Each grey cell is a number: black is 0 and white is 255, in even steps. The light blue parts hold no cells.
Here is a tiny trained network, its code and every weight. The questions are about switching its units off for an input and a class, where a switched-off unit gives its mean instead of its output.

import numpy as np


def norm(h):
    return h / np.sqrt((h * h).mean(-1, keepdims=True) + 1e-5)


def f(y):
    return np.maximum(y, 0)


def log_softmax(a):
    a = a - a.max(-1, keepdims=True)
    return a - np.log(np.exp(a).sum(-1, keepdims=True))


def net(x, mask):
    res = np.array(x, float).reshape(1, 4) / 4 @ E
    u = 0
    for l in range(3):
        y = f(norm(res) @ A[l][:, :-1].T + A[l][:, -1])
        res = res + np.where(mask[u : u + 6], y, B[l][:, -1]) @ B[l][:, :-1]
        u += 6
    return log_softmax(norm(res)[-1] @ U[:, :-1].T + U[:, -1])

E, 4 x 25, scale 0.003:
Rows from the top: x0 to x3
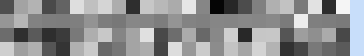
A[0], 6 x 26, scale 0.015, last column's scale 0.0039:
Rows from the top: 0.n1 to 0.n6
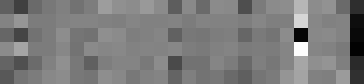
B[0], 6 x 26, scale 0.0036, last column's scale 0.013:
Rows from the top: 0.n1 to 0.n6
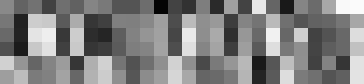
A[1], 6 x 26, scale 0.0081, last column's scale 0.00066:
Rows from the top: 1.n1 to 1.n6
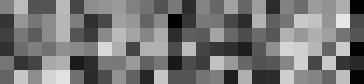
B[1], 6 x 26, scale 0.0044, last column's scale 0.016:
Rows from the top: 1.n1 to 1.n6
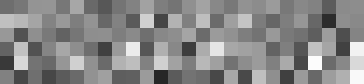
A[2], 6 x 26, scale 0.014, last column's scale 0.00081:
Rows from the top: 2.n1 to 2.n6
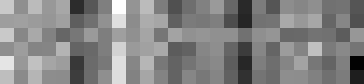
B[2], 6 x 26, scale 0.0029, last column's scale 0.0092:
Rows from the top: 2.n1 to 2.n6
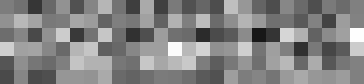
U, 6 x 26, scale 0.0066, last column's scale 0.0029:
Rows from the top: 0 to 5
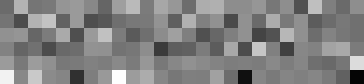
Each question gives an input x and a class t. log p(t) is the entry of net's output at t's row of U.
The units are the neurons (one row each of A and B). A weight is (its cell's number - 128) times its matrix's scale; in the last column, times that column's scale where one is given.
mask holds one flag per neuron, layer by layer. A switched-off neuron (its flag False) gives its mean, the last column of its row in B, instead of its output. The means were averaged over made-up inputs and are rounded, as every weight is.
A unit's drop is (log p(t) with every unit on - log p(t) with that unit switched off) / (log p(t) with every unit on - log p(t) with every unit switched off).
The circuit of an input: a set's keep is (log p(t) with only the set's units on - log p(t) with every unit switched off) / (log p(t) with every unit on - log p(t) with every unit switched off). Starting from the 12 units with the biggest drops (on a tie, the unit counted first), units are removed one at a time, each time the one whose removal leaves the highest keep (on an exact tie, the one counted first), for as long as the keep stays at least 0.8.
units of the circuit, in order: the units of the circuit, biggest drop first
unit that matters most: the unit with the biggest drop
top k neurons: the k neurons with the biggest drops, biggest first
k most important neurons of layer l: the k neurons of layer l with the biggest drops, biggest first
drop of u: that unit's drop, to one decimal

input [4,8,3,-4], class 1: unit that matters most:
0.n4
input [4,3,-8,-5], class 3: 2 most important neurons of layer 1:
[1.n6 1.n5]
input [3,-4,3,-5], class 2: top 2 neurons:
[0.n6 0.n5]
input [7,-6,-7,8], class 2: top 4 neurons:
[1.n5 1.n4 0.n1 2.n3]
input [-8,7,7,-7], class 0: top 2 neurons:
[1.n5 1.n6]
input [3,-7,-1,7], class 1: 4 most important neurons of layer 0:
[0.n3 0.n5 0.n6 0.n1]
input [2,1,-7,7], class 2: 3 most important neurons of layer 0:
[0.n1 0.n3 0.n4]
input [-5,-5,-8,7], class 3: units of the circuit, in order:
[0.n5 0.n3 1.n4]
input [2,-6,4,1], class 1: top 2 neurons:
[0.n3 1.n6]
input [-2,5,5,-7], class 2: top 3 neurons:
[0.n5 0.n6 0.n3]
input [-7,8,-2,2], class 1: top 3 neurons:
[0.n4 1.n4 0.n2]
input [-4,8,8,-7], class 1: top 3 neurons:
[0.n4 0.n2 1.n6]
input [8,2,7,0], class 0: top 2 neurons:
[1.n4 1.n6]
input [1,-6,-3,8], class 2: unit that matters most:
2.n3
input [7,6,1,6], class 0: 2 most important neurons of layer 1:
[1.n4 1.n6]
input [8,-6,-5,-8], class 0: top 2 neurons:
[1.n4 2.n3]
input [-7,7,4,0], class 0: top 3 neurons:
[1.n5 0.n3 1.n6]
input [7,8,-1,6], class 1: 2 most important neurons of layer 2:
[2.n3 2.n4]
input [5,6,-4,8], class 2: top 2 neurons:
[2.n3 0.n3]
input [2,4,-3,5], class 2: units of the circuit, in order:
[2.n3]
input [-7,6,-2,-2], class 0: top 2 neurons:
[1.n5 0.n3]
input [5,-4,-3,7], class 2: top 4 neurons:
[0.n1 1.n5 1.n4 2.n3]
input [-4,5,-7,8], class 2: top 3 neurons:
[0.n1 1.n4 2.n3]
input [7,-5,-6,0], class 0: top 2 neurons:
[1.n4 0.n5]
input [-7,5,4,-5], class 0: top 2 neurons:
[1.n5 0.n3]
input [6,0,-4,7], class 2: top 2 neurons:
[1.n5 2.n3]
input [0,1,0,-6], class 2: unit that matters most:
0.n5
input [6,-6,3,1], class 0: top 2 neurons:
[1.n4 0.n4]
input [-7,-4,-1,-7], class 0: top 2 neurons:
[1.n5 2.n3]
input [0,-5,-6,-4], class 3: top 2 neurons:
[1.n6 0.n4]
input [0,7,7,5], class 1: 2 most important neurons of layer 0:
[0.n4 0.n2]
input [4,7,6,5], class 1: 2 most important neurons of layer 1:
[1.n6 1.n5]
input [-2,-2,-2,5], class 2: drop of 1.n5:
0.3
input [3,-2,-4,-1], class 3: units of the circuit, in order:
[1.n6]
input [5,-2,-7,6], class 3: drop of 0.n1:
0.2
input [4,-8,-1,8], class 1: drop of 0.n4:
-0.1
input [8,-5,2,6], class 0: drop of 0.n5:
0.1
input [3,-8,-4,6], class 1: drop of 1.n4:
0.0
